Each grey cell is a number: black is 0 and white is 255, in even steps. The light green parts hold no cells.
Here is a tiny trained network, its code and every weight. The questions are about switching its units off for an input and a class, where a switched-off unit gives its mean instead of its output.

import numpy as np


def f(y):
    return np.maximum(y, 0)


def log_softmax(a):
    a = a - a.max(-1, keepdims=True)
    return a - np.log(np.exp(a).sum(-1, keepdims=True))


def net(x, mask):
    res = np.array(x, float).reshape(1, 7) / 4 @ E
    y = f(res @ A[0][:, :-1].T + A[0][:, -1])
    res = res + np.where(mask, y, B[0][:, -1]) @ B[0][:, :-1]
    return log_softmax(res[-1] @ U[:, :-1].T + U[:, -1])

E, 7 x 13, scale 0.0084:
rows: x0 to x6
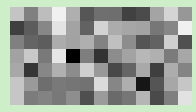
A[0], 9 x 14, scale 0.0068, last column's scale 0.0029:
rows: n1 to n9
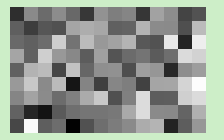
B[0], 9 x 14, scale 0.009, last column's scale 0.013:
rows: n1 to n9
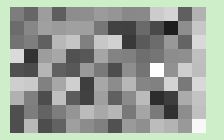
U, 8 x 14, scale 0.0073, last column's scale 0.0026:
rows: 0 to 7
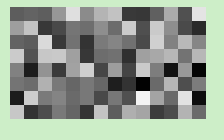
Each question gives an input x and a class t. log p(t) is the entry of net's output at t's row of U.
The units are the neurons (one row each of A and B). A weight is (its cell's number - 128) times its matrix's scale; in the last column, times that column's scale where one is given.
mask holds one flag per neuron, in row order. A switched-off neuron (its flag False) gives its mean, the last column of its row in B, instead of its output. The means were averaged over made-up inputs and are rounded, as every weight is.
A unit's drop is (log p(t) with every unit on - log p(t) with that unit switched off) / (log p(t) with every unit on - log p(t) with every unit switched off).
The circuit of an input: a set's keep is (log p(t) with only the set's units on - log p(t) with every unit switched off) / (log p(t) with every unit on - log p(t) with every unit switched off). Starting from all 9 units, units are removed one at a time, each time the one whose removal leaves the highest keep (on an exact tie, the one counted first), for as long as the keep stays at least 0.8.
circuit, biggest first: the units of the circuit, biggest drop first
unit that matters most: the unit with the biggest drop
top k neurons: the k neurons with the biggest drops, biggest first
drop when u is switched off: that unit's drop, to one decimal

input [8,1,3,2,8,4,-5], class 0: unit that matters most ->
n3
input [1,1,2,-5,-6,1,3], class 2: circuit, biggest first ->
(n3; n5)
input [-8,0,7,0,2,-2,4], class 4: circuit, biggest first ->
(n6; n8)
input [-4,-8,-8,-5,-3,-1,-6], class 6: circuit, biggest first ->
(n9; n2; n6)
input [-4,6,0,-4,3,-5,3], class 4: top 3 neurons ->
(n6; n8; n2)
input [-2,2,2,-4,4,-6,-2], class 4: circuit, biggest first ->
(n6; n2)
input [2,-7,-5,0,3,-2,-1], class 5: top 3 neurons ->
(n8; n7; n6)
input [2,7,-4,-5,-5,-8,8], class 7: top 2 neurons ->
(n7; n4)
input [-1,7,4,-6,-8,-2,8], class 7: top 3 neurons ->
(n7; n9; n4)
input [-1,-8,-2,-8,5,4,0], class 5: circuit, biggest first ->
(n8; n2)
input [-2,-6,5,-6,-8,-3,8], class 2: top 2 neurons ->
(n5; n7)
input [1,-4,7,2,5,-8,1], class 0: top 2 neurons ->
(n3; n5)
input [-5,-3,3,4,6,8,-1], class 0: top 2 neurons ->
(n3; n4)
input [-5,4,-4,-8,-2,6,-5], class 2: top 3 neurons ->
(n5; n3; n1)
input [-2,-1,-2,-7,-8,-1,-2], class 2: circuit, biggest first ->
(n5)
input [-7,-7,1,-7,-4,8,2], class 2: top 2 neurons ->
(n3; n5)
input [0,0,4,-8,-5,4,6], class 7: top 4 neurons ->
(n3; n9; n4; n1)
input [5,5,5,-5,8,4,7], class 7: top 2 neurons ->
(n4; n7)
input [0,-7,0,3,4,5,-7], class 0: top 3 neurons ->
(n3; n5; n9)
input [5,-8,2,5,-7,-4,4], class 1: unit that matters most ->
n9
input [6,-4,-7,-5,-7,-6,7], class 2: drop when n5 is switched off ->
0.3
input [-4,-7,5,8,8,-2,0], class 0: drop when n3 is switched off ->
0.4
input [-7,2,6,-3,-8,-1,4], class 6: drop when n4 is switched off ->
0.2
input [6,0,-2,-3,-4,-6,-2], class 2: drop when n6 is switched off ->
0.1
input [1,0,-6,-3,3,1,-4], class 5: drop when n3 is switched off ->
0.0
